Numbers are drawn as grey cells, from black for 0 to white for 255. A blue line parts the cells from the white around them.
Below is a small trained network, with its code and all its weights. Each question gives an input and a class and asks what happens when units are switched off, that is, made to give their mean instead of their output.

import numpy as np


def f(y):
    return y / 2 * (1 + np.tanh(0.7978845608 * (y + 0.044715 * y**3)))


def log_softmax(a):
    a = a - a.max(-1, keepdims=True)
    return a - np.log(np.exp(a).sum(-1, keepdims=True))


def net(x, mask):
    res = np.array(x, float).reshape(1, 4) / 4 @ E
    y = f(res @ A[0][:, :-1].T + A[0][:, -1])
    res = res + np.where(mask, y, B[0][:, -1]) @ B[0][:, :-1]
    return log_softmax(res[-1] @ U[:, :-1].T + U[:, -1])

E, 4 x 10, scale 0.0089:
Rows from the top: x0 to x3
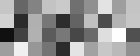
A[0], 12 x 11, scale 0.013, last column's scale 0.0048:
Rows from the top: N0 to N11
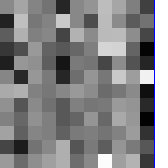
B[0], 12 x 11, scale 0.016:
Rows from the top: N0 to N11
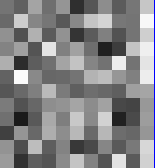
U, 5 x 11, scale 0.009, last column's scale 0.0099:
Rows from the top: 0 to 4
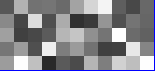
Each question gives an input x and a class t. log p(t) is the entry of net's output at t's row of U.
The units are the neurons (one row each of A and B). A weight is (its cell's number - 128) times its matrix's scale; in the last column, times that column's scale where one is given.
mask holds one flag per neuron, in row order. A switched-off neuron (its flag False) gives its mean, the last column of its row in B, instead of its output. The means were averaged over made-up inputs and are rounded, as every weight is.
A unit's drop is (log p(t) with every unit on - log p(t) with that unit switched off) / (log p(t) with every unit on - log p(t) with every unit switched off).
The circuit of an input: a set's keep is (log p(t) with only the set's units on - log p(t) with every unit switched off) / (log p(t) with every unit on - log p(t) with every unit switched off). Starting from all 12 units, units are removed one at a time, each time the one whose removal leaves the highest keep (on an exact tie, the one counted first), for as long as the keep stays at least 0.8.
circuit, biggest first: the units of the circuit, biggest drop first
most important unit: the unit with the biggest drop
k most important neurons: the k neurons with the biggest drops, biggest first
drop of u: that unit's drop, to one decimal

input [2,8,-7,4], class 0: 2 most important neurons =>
[N3; N5]
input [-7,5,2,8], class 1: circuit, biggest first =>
[N0]
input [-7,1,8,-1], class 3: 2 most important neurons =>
[N3; N11]
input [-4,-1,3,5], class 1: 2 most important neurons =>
[N2; N0]
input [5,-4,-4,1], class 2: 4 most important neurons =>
[N3; N5; N11; N1]
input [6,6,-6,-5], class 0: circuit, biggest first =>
[N3; N9]
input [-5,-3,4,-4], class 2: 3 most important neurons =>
[N4; N5; N2]
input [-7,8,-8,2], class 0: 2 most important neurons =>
[N3; N5]
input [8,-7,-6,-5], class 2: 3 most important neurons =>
[N11; N5; N3]
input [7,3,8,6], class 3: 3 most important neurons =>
[N3; N4; N10]
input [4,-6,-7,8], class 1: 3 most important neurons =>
[N3; N2; N5]
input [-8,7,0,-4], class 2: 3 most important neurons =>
[N4; N1; N0]
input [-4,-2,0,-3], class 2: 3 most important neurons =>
[N5; N2; N0]
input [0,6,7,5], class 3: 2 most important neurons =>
[N3; N1]
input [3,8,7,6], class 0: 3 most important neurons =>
[N5; N8; N7]
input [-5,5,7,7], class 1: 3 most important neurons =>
[N2; N0; N1]
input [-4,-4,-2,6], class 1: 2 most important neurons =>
[N5; N2]
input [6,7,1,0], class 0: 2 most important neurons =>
[N5; N4]
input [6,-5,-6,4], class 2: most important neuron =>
[N3]
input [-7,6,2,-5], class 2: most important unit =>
N4
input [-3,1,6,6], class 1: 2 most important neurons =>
[N2; N0]
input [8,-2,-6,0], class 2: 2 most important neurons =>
[N11; N3]
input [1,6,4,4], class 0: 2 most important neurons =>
[N5; N8]
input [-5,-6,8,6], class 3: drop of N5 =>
0.1
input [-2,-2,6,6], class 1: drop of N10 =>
-0.1
